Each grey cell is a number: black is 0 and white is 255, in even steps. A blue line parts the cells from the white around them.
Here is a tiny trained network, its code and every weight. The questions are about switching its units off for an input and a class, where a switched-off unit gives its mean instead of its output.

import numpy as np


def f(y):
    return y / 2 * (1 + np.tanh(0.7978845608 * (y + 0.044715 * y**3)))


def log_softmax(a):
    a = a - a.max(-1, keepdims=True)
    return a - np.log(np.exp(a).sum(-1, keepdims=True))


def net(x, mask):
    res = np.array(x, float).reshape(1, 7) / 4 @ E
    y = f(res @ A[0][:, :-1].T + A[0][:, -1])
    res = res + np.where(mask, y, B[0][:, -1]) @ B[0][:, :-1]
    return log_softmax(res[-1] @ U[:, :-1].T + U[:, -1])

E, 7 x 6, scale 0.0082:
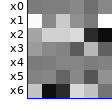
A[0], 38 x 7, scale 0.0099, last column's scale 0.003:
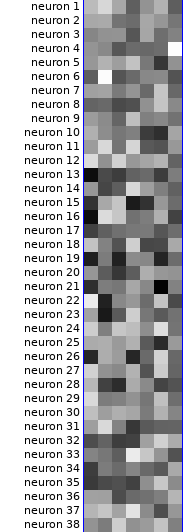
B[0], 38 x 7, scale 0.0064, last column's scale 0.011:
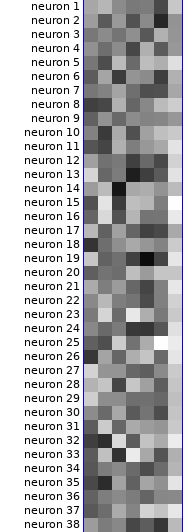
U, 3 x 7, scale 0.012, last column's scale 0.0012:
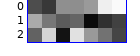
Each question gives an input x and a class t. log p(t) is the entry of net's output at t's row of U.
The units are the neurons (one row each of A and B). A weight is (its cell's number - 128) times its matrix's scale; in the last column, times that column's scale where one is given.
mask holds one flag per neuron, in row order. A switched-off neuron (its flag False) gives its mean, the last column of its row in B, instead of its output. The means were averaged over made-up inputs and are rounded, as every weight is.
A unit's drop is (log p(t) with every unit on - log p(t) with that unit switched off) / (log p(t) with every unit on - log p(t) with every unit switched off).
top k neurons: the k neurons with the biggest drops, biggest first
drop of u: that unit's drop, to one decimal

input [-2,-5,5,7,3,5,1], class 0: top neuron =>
neuron 25
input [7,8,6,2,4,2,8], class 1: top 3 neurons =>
neuron 24; neuron 12; neuron 27
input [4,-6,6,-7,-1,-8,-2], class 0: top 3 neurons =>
neuron 25; neuron 5; neuron 11
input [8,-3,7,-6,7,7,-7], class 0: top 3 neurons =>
neuron 25; neuron 11; neuron 10
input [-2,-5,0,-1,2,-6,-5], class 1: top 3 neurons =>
neuron 13; neuron 19; neuron 21
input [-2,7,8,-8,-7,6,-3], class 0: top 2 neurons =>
neuron 25; neuron 37
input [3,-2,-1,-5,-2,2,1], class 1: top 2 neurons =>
neuron 25; neuron 37
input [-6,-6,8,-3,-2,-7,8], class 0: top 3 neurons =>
neuron 25; neuron 5; neuron 10
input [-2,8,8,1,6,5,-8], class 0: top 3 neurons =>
neuron 25; neuron 37; neuron 11
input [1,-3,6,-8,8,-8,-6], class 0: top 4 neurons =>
neuron 25; neuron 5; neuron 11; neuron 10
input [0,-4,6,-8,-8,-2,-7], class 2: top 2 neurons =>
neuron 15; neuron 16
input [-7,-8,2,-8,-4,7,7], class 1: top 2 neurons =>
neuron 19; neuron 13
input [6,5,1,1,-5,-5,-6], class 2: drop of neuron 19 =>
0.2
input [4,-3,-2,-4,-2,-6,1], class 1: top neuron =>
neuron 25
